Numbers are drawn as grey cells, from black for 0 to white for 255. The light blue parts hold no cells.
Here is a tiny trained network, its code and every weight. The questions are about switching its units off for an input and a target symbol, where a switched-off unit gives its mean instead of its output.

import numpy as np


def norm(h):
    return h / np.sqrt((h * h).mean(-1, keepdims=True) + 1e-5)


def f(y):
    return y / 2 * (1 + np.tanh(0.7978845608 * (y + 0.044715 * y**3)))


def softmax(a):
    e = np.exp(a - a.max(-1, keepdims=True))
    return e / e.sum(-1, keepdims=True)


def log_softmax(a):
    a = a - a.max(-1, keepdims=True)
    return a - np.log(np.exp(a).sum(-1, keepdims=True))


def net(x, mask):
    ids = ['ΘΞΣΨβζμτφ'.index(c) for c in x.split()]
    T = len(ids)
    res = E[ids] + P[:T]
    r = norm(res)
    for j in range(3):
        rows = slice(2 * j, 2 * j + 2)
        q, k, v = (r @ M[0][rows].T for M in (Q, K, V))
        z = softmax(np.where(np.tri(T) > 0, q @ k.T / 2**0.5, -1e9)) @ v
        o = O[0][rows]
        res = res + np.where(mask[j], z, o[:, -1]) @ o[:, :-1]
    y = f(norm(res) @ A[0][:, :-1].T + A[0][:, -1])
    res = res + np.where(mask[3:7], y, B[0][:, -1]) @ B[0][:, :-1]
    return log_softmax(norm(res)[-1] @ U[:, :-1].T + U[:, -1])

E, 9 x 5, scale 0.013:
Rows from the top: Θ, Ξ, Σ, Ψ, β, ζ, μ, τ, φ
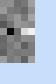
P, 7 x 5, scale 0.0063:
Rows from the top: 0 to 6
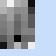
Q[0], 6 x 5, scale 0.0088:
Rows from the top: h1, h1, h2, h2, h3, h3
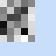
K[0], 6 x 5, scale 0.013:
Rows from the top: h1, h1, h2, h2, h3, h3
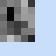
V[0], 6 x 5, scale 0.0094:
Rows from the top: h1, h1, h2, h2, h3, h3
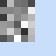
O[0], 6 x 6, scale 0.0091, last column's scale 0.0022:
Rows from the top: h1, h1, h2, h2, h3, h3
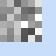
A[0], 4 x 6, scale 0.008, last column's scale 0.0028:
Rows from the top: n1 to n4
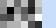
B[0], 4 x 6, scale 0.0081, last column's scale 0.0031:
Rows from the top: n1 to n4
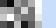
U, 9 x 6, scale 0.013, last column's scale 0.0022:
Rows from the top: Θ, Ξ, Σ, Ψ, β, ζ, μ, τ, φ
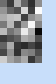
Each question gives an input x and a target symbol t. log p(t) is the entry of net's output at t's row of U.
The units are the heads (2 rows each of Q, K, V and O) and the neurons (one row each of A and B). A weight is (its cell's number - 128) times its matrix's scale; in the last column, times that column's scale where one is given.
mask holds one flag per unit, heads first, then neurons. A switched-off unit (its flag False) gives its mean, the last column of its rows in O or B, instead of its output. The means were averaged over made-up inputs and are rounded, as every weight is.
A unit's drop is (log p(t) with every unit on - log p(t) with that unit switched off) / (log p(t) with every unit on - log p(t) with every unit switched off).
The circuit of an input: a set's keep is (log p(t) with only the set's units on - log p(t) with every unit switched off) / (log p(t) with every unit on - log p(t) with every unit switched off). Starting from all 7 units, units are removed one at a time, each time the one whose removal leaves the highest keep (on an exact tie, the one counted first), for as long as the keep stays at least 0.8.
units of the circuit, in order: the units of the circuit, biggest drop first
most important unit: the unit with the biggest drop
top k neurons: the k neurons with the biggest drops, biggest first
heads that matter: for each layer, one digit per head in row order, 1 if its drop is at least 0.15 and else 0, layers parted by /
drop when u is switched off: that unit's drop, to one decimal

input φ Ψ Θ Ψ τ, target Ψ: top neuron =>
n4
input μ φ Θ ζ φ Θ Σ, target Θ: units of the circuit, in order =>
h3, h1
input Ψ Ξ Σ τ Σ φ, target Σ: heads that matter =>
001
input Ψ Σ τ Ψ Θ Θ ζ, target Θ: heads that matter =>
001
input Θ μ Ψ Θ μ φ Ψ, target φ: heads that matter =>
011
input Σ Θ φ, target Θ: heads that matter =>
001
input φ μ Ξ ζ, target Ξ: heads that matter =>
010
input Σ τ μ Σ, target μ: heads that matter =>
010
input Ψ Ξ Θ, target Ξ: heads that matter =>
111
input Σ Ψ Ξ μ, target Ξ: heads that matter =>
011
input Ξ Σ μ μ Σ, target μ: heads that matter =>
010
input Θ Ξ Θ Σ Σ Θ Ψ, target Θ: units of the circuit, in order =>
h3, n4
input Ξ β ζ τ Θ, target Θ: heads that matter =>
110
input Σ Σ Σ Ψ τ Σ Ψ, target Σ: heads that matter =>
100
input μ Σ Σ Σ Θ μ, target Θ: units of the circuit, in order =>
h3
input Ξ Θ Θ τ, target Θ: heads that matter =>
000
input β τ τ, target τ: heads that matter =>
001
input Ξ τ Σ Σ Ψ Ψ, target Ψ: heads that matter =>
001
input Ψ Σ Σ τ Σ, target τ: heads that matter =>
011
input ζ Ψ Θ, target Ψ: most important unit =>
h1
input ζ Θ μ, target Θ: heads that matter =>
001
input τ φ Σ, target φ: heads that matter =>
010
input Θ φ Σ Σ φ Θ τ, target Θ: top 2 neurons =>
n4, n1
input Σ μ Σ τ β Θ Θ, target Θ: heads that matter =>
111
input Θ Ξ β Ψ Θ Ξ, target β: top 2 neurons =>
n3, n1
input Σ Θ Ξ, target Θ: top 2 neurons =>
n1, n3
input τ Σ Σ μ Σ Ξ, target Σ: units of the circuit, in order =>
h3
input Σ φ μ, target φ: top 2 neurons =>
n2, n4
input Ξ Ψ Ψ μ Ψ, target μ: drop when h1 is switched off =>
-0.1
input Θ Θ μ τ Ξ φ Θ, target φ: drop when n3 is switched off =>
0.1
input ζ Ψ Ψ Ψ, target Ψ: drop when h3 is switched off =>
0.2
